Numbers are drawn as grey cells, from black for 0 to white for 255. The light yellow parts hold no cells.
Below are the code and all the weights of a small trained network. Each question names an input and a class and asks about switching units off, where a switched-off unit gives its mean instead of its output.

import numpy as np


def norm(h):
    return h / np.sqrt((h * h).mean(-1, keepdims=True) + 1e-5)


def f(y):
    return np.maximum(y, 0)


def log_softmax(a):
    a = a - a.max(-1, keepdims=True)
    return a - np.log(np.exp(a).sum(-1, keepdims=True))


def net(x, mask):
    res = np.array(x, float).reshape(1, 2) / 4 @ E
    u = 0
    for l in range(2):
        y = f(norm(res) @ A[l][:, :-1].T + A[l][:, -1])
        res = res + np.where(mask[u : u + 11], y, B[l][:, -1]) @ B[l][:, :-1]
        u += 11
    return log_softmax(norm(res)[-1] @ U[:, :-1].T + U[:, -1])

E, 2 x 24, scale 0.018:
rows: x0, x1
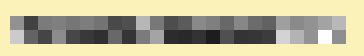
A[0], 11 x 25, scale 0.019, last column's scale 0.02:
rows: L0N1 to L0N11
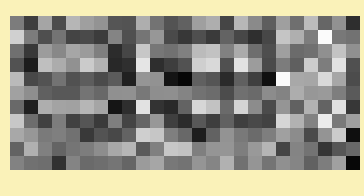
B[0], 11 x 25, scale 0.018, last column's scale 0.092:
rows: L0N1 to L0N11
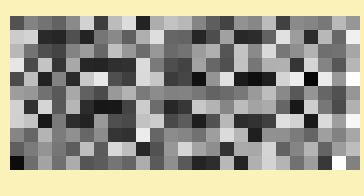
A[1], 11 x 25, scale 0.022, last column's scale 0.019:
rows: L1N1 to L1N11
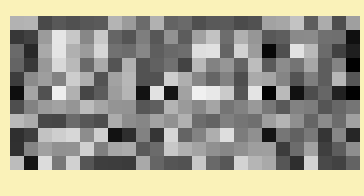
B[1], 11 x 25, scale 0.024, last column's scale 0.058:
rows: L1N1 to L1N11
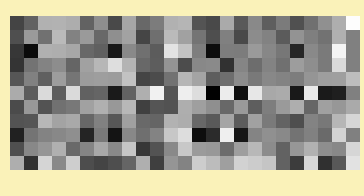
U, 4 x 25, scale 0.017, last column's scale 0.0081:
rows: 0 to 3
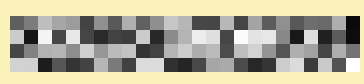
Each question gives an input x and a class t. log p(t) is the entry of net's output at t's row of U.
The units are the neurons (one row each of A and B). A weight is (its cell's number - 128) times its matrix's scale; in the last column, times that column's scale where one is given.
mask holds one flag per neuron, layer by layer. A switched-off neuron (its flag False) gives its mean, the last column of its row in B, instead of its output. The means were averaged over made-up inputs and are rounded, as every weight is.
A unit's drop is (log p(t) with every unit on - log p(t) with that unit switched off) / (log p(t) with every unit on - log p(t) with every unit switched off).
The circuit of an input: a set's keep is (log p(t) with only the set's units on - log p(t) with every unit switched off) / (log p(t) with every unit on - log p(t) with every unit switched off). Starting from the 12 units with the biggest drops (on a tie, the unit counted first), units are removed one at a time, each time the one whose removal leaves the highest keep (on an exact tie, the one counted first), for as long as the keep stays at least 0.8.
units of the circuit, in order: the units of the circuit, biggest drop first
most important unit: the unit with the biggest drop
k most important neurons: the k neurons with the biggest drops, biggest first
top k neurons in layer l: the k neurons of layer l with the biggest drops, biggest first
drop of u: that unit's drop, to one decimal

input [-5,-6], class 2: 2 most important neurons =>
L0N8; L0N2
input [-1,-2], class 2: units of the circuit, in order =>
L0N8; L0N2; L0N4
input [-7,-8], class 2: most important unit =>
L0N8
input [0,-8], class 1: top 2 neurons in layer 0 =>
L0N5; L0N8
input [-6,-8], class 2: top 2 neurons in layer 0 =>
L0N8; L0N2
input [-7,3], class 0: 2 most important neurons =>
L0N5; L1N1
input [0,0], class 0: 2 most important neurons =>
L0N7; L0N4
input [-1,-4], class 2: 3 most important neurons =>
L0N8; L0N2; L0N7
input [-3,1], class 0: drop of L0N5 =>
0.1
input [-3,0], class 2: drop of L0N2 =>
0.2
